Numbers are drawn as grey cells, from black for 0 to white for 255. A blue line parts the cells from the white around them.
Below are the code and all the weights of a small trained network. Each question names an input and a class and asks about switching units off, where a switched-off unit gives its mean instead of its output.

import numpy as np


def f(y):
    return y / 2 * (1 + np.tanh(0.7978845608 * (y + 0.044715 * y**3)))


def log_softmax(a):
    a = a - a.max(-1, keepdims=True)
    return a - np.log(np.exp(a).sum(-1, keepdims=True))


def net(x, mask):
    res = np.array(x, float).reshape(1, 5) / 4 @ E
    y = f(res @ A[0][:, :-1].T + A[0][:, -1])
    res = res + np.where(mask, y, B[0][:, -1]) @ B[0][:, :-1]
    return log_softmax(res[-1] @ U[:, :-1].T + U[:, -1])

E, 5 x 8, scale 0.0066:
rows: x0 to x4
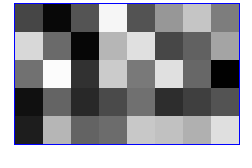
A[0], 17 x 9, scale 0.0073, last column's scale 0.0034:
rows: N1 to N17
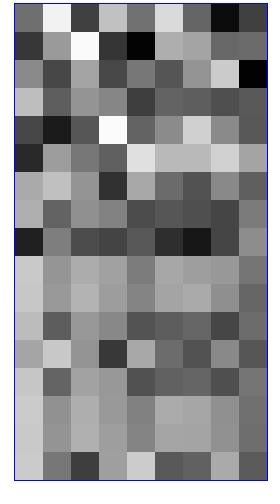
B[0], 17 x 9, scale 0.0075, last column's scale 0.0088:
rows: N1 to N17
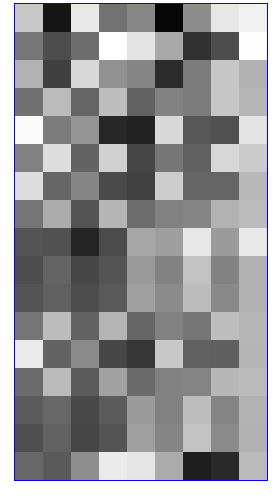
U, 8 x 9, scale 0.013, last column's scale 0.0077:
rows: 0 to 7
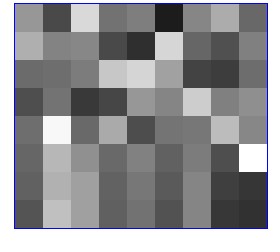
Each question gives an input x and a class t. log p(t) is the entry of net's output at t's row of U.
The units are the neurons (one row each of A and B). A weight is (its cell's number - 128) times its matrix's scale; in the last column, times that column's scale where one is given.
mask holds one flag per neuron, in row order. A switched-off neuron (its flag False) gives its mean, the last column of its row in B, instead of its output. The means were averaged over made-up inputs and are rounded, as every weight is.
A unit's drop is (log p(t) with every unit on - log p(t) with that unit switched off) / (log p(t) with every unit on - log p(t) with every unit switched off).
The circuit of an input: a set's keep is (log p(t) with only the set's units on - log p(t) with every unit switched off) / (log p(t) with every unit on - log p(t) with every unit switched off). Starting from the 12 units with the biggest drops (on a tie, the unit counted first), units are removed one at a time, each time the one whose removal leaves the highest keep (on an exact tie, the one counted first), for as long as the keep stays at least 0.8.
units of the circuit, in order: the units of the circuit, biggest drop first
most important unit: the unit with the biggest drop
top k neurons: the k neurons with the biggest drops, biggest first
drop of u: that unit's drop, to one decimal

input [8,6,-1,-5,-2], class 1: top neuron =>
[N5]
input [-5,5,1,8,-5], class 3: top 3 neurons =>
[N9; N2; N5]
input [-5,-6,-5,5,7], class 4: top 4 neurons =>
[N6; N1; N17; N5]
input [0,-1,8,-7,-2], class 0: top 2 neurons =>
[N1; N9]
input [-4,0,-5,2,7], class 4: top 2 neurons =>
[N6; N1]
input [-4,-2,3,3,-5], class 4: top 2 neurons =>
[N5; N8]
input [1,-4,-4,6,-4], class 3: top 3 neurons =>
[N9; N1; N17]
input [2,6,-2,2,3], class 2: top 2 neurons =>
[N17; N1]
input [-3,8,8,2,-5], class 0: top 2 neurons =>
[N1; N2]
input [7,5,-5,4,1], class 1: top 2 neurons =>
[N5; N1]
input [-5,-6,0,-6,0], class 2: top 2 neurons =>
[N2; N5]
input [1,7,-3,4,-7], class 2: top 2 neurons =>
[N17; N6]
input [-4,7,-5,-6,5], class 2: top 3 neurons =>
[N17; N1; N9]
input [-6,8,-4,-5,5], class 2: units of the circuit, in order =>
[N17]
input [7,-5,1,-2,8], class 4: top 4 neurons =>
[N6; N13; N7; N17]
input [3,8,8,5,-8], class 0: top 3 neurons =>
[N1; N2; N6]
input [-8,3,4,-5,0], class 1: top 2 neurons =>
[N13; N7]
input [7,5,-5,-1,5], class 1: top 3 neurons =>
[N5; N1; N2]
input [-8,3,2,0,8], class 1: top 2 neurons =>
[N13; N7]
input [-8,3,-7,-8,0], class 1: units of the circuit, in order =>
[N7]
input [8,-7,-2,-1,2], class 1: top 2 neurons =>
[N5; N17]
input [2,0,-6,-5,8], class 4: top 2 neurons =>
[N6; N1]
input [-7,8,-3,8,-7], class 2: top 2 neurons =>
[N17; N5]
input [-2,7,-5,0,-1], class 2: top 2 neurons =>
[N17; N1]
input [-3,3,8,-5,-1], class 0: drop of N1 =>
0.9
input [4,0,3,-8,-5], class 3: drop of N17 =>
0.0
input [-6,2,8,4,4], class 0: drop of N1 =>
1.1
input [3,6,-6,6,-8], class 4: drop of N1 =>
0.2
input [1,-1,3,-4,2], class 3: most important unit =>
N3
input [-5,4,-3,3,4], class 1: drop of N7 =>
0.3
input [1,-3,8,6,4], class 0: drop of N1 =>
1.1
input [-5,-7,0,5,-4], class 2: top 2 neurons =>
[N2; N5]
